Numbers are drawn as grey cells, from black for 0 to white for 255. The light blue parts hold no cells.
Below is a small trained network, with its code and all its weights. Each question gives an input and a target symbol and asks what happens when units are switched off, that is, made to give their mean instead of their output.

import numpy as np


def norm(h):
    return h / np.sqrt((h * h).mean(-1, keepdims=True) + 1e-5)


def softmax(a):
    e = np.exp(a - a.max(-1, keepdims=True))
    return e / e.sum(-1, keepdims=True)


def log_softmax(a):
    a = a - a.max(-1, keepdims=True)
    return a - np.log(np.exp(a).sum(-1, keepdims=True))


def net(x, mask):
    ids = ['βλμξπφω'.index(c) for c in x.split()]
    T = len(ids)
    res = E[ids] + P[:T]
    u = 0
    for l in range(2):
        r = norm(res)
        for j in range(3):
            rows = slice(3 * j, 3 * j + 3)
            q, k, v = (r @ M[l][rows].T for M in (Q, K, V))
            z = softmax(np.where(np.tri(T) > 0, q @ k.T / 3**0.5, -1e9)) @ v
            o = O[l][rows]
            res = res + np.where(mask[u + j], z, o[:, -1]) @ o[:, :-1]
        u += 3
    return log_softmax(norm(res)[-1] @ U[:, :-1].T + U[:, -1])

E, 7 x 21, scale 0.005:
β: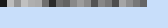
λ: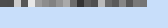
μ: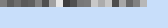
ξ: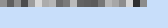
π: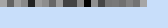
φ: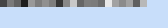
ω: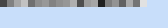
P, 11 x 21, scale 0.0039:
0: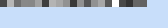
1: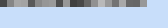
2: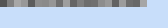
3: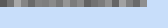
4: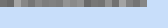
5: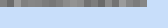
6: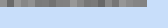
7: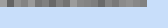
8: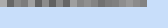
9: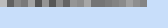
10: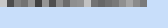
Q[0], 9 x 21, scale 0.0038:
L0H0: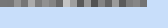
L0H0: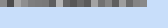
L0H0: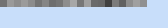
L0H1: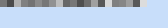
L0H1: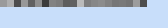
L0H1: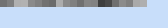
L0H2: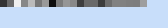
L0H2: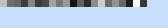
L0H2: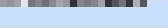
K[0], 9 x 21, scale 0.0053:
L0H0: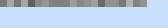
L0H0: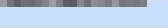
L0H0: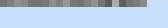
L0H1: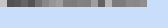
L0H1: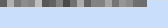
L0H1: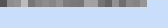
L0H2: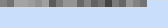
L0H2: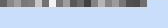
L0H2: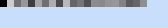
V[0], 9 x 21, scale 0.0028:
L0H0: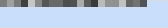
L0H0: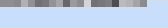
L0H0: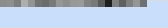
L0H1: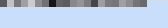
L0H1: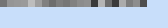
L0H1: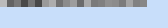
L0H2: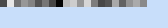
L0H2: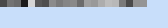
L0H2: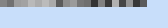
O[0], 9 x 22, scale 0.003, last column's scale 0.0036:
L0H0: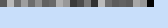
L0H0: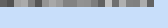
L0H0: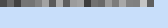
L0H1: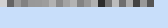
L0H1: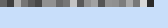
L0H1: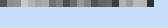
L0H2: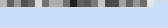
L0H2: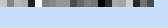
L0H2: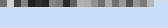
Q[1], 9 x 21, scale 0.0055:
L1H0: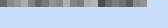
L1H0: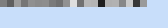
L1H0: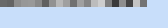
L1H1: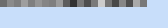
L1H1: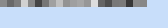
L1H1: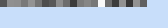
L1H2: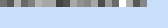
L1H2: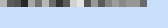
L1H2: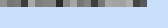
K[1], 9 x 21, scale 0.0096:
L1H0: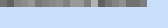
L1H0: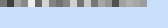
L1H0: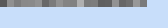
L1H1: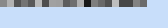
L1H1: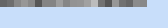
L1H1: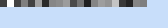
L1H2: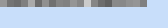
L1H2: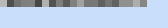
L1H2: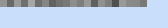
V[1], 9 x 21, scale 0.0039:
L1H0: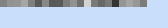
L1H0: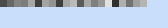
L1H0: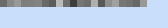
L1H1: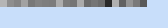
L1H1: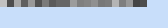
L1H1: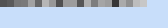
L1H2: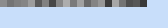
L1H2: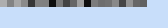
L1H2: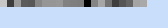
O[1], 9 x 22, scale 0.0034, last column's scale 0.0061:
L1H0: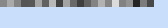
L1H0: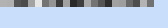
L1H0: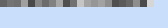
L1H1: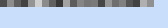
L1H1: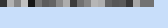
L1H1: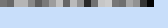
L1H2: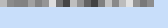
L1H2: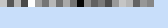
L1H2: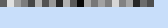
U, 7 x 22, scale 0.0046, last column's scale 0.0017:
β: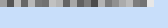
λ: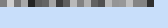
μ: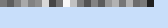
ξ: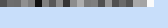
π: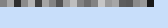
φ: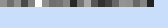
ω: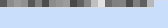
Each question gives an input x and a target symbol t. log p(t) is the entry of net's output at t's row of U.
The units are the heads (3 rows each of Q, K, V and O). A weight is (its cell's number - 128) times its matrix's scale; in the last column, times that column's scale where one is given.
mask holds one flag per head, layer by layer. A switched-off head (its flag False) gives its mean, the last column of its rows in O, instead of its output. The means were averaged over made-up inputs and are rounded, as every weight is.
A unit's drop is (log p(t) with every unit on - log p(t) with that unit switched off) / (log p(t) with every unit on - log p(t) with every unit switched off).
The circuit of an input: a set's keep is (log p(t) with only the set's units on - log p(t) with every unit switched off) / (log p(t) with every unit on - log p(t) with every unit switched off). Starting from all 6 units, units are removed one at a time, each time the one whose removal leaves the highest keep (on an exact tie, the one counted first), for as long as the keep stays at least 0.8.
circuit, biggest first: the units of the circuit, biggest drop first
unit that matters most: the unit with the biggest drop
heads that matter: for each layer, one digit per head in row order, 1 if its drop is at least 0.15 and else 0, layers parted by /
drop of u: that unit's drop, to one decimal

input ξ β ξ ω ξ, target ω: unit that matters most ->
L1H2
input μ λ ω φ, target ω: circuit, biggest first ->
[L1H1, L1H2, L1H0, L0H2]
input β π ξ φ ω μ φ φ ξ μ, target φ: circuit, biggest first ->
[L0H2, L1H0]
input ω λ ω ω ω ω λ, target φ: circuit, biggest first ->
[L0H0, L0H2, L1H0]
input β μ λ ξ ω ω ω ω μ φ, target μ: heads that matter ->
001 / 110
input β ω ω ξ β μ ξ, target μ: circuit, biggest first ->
[L0H2, L1H0, L1H1]
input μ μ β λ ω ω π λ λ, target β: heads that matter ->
011 / 110
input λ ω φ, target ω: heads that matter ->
000 / 111
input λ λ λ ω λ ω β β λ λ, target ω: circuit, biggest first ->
[L0H1, L1H1, L0H2, L1H0]
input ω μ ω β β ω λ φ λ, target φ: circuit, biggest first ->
[L0H2, L1H1]
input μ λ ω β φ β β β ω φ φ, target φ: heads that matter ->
011 / 100
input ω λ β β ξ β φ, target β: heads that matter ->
101 / 110
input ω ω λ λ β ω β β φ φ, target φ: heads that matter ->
001 / 100
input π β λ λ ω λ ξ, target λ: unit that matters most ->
L1H1
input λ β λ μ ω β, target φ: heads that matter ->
111 / 100
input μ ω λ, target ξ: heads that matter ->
000 / 100
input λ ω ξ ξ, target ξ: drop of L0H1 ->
0.0
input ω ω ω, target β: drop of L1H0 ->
0.1
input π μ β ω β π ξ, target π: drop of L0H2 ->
1.2
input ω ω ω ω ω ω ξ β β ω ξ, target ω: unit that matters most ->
L1H1
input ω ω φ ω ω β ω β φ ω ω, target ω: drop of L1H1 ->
0.5
